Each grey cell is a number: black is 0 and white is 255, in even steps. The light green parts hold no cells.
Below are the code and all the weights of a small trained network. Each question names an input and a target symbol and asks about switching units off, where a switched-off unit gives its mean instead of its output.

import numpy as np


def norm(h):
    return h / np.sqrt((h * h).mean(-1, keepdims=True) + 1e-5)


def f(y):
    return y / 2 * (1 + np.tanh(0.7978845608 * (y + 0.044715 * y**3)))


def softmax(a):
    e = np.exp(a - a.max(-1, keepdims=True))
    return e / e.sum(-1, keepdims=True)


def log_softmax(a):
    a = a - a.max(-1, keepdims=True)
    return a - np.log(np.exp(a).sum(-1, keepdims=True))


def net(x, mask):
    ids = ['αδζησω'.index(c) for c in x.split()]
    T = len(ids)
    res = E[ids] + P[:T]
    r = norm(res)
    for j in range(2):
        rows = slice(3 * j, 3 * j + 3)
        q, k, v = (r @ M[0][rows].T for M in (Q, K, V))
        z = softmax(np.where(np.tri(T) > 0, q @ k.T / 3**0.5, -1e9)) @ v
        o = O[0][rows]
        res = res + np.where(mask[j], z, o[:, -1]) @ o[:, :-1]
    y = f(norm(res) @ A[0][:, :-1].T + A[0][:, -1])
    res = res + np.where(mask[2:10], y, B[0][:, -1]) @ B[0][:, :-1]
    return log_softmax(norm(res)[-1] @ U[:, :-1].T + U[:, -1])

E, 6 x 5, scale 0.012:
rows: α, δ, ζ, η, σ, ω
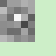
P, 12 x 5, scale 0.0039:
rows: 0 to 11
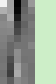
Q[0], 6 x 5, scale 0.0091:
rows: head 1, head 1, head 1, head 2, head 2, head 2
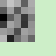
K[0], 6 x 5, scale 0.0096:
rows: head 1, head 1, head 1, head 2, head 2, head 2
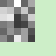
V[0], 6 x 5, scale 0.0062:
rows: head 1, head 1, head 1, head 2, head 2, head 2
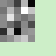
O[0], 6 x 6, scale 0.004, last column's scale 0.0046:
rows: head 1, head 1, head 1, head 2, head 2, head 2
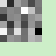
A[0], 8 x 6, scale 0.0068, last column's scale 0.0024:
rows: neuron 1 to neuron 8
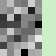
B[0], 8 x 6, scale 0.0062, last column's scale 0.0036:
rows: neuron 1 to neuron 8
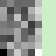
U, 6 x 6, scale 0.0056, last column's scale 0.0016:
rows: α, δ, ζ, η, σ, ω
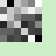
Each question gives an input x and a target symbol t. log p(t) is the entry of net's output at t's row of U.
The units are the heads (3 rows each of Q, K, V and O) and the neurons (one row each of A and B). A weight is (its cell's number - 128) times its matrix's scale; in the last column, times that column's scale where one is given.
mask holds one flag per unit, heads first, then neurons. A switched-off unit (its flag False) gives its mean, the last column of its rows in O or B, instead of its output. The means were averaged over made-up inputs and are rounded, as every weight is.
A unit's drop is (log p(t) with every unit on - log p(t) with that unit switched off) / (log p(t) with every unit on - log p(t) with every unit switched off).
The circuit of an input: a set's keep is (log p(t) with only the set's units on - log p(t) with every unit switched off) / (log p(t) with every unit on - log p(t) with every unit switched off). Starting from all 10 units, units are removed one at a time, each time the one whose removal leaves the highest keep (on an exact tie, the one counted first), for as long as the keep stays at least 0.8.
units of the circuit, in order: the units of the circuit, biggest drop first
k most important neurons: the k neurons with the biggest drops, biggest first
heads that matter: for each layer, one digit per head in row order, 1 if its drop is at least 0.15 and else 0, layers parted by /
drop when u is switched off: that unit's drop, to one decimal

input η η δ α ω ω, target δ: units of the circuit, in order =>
head 1
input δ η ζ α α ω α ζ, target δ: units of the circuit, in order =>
head 1; head 2; neuron 7; neuron 8
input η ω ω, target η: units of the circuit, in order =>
head 1; head 2; neuron 8
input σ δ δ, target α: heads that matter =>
11
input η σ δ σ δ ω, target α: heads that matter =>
10
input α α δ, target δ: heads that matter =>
10
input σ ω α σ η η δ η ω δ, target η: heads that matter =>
10
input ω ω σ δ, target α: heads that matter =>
10
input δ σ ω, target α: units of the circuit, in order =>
head 1; head 2
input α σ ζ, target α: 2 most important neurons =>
neuron 2; neuron 8
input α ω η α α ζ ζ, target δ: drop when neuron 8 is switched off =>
0.2
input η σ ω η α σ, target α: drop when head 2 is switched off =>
0.1
